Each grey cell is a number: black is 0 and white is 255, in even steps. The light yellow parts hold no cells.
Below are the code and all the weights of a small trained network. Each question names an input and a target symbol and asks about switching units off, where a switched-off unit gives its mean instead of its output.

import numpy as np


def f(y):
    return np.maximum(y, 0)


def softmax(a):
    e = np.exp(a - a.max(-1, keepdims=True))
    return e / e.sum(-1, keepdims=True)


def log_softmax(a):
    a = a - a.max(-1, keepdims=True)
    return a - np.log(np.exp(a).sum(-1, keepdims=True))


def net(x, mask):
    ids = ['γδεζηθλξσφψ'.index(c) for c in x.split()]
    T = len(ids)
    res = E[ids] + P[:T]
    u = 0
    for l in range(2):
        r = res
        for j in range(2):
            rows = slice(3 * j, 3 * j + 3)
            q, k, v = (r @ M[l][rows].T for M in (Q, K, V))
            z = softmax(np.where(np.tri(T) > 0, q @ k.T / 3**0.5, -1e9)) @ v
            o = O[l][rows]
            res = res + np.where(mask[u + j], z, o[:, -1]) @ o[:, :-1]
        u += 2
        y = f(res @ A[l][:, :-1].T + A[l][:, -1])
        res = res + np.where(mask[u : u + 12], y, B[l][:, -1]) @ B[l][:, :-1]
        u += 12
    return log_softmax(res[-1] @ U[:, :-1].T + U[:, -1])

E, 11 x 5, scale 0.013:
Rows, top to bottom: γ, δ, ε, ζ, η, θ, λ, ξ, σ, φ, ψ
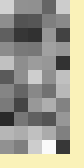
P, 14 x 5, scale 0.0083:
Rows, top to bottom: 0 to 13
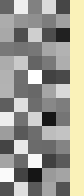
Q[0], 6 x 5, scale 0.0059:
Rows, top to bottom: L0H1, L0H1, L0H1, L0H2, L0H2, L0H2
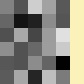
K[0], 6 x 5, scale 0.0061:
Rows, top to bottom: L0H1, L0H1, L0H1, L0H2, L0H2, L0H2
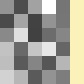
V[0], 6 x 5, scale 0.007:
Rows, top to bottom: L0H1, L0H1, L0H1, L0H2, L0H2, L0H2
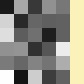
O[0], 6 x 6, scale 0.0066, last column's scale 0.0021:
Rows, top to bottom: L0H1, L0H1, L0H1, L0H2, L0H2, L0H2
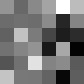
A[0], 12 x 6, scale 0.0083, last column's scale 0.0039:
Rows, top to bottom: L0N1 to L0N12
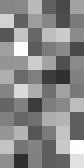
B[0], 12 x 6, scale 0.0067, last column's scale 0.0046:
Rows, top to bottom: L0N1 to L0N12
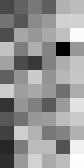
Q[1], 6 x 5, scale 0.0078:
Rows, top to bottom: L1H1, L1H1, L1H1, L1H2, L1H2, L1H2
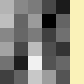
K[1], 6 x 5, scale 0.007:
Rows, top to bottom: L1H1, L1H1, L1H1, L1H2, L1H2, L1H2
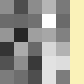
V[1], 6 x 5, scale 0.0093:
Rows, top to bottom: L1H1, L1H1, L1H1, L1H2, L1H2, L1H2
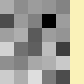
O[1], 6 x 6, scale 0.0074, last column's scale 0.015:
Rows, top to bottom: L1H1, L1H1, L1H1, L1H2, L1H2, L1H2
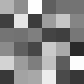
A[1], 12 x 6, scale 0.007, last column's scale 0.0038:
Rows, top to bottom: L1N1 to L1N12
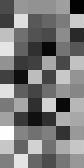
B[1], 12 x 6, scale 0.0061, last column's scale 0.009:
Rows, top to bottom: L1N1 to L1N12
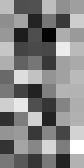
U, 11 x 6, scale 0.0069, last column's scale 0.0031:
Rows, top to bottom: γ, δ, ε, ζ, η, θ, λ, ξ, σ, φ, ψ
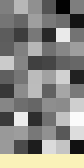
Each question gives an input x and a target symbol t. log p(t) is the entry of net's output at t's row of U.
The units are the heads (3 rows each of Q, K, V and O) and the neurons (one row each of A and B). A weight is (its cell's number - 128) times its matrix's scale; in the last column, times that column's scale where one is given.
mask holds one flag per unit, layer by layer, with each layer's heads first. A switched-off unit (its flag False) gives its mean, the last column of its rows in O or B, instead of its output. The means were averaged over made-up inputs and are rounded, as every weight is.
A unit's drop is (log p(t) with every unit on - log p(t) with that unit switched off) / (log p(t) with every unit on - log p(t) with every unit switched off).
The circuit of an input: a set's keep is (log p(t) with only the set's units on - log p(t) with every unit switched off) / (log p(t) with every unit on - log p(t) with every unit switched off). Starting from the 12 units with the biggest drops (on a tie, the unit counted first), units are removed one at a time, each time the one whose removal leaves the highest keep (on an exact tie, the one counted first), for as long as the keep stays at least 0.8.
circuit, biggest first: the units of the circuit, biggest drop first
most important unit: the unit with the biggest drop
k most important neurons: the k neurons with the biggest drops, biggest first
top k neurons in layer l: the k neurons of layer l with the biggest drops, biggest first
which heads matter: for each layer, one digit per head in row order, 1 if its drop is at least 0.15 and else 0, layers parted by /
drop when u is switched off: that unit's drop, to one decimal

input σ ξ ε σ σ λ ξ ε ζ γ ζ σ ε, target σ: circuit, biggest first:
L1H1, L0N12, L0N8
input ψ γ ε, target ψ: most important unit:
L1H2
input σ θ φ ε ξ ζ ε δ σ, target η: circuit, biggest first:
L1H2, L0H1, L0H2, L0N3
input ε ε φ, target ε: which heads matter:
00 / 01
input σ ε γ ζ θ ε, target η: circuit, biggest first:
L1H2, L0H1, L0H2, L1N4
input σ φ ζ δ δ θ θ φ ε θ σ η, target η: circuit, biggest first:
L1H2, L0H1, L0H2, L1N4
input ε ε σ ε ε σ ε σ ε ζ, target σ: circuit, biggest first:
L1H1, L0H2
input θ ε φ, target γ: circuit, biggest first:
L1H2, L0H1
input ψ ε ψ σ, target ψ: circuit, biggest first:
L1H2, L0H2
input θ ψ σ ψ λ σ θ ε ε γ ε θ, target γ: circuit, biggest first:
L1H2, L0H1, L0N3, L0H2
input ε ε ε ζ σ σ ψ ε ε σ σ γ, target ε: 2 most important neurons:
L0N3, L1N4
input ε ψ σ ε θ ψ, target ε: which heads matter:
11 / 01
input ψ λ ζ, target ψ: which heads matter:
01 / 01
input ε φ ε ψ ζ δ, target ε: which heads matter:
11 / 01
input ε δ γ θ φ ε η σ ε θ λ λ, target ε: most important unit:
L1H2
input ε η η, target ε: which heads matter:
01 / 01
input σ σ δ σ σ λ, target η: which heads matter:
11 / 01
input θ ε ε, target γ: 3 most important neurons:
L0N3, L0N12, L0N7
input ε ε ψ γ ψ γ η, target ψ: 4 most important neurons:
L0N2, L1N7, L0N5, L1N11
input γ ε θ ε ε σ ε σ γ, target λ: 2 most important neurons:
L0N11, L0N6
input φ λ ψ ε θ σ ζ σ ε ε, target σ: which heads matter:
00 / 10
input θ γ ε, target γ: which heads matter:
10 / 01
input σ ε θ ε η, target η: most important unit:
L0N4
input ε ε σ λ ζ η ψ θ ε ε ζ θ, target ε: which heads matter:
11 / 01
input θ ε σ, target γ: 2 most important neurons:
L0N3, L0N7
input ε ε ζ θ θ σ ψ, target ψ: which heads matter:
00 / 00
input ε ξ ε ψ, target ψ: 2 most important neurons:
L0N5, L1N7
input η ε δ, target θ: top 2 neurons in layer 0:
L0N6, L0N12
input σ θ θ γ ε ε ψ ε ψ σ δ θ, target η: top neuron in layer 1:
L1N4
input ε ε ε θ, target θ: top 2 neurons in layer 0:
L0N3, L0N9
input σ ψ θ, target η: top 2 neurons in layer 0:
L0N3, L0N9
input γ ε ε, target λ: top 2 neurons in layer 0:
L0N12, L0N6
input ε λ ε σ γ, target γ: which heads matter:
10 / 00
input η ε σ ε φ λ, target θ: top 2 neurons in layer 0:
L0N2, L0N6
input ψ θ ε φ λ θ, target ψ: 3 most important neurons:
L0N5, L1N7, L1N11
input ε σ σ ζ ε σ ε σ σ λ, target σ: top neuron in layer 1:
L1N2
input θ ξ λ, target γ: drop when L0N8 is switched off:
0.0
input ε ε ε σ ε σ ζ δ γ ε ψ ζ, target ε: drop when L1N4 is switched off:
0.1
